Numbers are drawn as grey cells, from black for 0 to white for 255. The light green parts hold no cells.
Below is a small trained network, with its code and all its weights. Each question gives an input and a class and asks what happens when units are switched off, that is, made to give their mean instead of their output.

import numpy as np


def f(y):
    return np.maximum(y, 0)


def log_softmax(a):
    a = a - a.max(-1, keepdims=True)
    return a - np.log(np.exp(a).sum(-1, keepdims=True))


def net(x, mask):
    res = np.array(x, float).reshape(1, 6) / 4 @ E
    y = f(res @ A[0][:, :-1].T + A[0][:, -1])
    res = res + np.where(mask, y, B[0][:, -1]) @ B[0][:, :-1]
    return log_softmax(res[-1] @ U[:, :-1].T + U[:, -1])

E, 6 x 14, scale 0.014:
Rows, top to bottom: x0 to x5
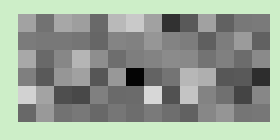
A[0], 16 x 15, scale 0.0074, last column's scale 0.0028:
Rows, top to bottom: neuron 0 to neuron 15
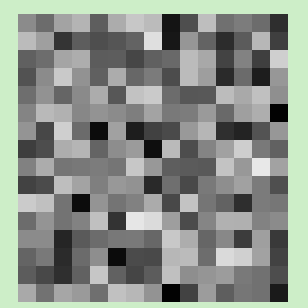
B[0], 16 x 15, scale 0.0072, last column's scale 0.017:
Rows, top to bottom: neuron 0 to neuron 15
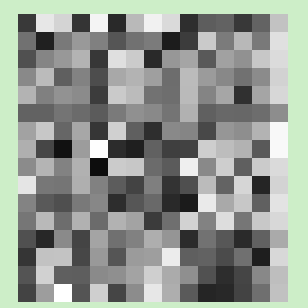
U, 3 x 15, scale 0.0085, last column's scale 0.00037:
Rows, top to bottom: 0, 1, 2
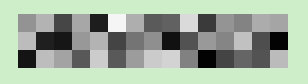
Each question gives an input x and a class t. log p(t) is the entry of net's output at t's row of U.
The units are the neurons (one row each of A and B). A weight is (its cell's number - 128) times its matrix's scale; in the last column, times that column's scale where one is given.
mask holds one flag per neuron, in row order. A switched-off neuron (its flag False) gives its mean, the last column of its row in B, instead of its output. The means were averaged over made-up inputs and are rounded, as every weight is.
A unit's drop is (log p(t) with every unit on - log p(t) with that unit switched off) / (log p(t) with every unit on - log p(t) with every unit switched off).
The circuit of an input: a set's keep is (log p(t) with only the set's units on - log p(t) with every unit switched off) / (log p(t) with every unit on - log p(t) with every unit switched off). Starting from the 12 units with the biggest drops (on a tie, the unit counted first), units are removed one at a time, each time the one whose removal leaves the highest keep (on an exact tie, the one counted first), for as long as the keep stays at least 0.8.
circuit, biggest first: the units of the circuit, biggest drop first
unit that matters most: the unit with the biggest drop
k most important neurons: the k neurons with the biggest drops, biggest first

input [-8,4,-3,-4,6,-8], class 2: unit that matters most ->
neuron 13
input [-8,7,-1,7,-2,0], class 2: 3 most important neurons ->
[neuron 13; neuron 8; neuron 14]
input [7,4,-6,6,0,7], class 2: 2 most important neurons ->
[neuron 0; neuron 15]
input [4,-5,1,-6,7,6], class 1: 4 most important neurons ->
[neuron 10; neuron 1; neuron 6; neuron 2]
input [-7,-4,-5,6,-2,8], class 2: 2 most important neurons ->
[neuron 13; neuron 8]
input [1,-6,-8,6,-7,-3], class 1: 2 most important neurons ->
[neuron 7; neuron 9]
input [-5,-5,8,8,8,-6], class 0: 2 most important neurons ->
[neuron 6; neuron 2]
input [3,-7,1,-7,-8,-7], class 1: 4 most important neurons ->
[neuron 7; neuron 9; neuron 6; neuron 2]
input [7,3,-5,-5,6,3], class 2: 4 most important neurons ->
[neuron 0; neuron 15; neuron 7; neuron 9]
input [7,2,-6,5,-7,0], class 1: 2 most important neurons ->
[neuron 7; neuron 9]
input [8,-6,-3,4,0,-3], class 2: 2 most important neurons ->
[neuron 0; neuron 15]
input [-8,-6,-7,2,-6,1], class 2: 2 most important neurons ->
[neuron 13; neuron 14]
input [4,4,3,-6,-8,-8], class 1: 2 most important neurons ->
[neuron 7; neuron 9]
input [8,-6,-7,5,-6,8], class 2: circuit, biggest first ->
[neuron 0]
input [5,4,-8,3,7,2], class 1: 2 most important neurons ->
[neuron 10; neuron 1]
